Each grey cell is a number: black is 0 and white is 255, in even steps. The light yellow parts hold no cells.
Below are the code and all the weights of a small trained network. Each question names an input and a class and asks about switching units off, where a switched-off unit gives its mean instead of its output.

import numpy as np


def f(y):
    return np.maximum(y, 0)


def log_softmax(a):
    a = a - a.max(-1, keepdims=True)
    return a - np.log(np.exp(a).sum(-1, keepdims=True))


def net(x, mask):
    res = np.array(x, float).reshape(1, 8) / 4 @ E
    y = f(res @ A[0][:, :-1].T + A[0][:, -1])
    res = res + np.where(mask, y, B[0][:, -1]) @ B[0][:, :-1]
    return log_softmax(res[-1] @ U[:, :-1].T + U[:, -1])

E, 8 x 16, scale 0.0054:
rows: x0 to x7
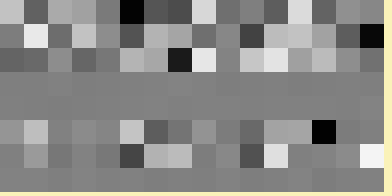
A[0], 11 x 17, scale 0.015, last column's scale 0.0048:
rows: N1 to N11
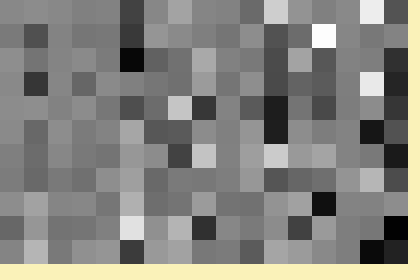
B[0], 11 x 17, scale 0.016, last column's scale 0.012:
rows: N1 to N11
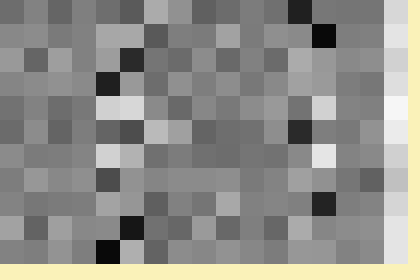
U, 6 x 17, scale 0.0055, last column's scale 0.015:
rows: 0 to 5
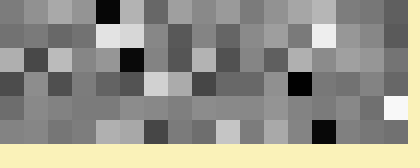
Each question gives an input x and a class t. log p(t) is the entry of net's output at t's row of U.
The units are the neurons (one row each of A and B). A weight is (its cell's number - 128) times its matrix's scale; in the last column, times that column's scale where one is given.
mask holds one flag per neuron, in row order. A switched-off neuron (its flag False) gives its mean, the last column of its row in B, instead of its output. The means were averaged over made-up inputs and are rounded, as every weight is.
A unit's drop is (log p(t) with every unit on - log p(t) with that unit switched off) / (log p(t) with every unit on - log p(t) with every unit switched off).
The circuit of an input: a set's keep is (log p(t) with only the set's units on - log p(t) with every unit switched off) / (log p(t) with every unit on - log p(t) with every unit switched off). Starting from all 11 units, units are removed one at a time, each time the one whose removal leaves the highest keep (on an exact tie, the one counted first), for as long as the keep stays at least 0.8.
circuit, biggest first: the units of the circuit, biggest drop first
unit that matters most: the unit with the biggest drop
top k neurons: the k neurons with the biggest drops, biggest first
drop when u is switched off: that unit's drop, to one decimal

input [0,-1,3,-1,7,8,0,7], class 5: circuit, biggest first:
N9
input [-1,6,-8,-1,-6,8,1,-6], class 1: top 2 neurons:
N5; N2
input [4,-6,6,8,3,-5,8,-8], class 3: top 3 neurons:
N1; N11; N5
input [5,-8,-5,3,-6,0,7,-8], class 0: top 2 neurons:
N4; N6
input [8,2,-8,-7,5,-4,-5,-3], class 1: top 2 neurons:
N5; N10
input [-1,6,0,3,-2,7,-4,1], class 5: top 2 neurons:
N9; N4
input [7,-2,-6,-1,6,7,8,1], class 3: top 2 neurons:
N1; N10
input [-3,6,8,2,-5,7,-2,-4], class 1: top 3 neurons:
N7; N2; N4
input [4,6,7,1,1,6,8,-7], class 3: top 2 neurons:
N1; N5
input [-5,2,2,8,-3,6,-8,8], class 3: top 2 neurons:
N6; N2
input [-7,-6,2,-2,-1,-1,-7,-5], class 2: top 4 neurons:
N10; N1; N11; N5
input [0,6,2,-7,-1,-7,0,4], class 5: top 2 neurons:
N2; N4
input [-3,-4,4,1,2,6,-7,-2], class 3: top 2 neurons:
N6; N2
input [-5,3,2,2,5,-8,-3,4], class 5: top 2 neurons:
N2; N3
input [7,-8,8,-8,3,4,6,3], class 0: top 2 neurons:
N4; N5
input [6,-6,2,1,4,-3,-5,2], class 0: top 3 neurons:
N4; N10; N8
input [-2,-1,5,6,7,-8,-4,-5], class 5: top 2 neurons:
N2; N5
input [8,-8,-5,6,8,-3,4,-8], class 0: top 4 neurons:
N4; N10; N8; N5
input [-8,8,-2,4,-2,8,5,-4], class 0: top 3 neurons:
N11; N3; N2
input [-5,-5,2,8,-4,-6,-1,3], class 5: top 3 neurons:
N2; N11; N3
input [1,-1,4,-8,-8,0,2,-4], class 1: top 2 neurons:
N7; N6
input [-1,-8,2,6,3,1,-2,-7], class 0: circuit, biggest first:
N4
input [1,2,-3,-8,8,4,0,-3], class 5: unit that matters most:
N9
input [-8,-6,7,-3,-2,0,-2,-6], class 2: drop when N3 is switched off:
-0.1
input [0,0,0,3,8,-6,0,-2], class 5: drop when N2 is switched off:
0.3
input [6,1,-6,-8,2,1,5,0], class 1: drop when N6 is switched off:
0.3
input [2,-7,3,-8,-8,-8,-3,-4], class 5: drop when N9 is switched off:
-0.2
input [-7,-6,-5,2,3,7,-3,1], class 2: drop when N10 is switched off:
2.1
